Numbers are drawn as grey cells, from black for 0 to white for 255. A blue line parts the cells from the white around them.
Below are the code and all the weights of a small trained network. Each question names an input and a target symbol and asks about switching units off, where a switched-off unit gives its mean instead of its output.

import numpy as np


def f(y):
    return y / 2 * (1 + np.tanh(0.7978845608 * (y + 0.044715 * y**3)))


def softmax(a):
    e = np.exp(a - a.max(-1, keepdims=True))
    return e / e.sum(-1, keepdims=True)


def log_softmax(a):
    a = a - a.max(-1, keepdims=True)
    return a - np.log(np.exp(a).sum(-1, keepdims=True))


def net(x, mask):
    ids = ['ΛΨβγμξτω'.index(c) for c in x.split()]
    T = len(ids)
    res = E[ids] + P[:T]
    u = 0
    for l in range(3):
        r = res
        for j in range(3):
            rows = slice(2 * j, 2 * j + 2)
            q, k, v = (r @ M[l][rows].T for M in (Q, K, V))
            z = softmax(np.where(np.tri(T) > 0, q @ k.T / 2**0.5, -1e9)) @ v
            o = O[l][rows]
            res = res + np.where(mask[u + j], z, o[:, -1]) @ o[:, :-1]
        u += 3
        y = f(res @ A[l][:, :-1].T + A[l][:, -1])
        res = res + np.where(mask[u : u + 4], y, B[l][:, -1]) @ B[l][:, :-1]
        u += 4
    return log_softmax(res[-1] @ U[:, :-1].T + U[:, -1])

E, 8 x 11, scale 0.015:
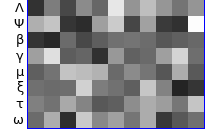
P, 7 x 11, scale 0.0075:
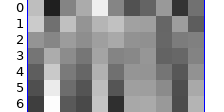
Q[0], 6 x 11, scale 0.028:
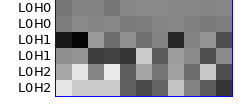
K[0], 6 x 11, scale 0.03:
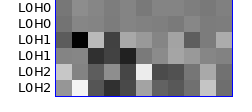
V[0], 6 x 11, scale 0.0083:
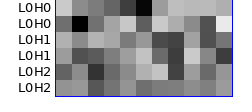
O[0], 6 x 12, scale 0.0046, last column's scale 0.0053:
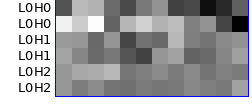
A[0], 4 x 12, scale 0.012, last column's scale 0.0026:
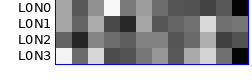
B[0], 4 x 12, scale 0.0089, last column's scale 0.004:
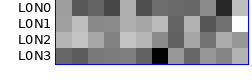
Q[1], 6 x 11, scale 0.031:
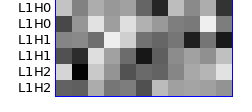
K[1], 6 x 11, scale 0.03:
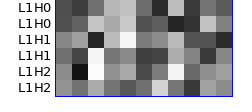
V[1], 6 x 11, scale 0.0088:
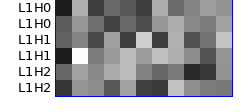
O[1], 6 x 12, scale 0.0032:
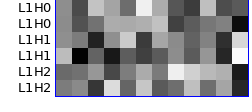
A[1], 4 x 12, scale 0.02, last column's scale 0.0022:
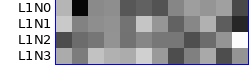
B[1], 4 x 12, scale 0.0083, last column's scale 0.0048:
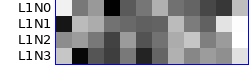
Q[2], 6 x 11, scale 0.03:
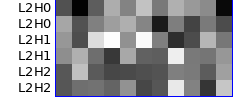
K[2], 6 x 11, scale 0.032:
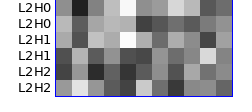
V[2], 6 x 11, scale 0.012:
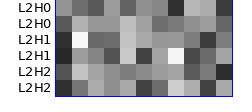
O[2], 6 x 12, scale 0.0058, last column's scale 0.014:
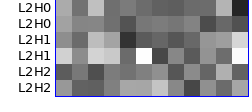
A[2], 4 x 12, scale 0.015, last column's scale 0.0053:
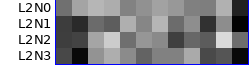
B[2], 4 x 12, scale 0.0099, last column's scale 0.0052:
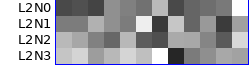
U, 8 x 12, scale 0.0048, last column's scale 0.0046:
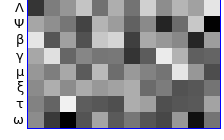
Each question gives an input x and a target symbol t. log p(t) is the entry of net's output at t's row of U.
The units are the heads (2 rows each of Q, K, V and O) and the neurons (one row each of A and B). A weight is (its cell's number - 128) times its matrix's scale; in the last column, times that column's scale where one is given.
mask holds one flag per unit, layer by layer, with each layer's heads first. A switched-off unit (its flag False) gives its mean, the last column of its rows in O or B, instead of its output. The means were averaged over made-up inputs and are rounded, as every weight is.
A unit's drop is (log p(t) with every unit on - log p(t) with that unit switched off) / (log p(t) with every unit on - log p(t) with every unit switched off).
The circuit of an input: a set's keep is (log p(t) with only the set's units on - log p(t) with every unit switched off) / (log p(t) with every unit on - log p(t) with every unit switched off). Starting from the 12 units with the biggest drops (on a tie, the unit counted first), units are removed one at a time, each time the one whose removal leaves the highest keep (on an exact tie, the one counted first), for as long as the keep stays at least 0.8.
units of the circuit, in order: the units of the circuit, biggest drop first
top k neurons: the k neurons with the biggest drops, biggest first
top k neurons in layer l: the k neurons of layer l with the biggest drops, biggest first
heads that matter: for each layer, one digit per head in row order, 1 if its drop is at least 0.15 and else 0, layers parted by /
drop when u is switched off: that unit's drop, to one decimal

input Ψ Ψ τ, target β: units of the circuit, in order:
L1N0, L0N3, L0H0
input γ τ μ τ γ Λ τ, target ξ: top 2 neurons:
L1N1, L2N0
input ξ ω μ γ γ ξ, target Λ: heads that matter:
100 / 110 / 100
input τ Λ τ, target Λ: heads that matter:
100 / 011 / 100
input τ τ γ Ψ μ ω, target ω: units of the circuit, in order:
L1H1
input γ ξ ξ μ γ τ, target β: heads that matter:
000 / 110 / 010
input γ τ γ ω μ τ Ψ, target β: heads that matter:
100 / 110 / 010
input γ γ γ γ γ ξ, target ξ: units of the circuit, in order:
L2N3, L0H0
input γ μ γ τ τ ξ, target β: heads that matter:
100 / 100 / 010
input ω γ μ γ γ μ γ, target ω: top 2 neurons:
L0N1, L1N1
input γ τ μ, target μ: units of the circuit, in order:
L1N3, L2N3, L2H1
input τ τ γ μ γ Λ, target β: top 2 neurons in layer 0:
L0N3, L0N1
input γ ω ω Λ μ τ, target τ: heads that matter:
000 / 010 / 110
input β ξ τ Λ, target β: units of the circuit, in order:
L1H1, L2H1
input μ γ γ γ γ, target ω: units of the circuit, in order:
L0H0, L1N1, L2H1
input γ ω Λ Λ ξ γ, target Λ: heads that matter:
000 / 110 / 000
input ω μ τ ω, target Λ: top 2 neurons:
L1N0, L0N0
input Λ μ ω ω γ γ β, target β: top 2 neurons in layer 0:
L0N2, L0N3
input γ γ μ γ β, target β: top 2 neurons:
L2N1, L0N2
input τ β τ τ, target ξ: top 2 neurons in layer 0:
L0N3, L0N0
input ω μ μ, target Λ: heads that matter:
100 / 110 / 000
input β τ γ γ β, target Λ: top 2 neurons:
L1N1, L0N3
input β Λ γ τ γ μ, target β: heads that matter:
010 / 100 / 010
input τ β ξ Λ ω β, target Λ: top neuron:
L0N1
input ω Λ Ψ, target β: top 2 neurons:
L1N1, L2N0
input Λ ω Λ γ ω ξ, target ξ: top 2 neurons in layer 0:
L0N1, L0N3
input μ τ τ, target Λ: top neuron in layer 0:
L0N3
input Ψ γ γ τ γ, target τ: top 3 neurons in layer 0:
L0N3, L0N1, L0N2
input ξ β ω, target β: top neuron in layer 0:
L0N0
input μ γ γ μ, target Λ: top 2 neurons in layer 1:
L1N3, L1N1
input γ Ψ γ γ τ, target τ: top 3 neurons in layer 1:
L1N0, L1N3, L1N1
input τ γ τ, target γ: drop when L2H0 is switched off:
0.1
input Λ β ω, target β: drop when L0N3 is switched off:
0.3
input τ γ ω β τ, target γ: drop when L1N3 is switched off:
0.3
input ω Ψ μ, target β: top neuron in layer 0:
L0N0
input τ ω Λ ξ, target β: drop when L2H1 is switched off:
0.3
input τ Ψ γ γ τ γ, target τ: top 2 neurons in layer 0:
L0N3, L0N1
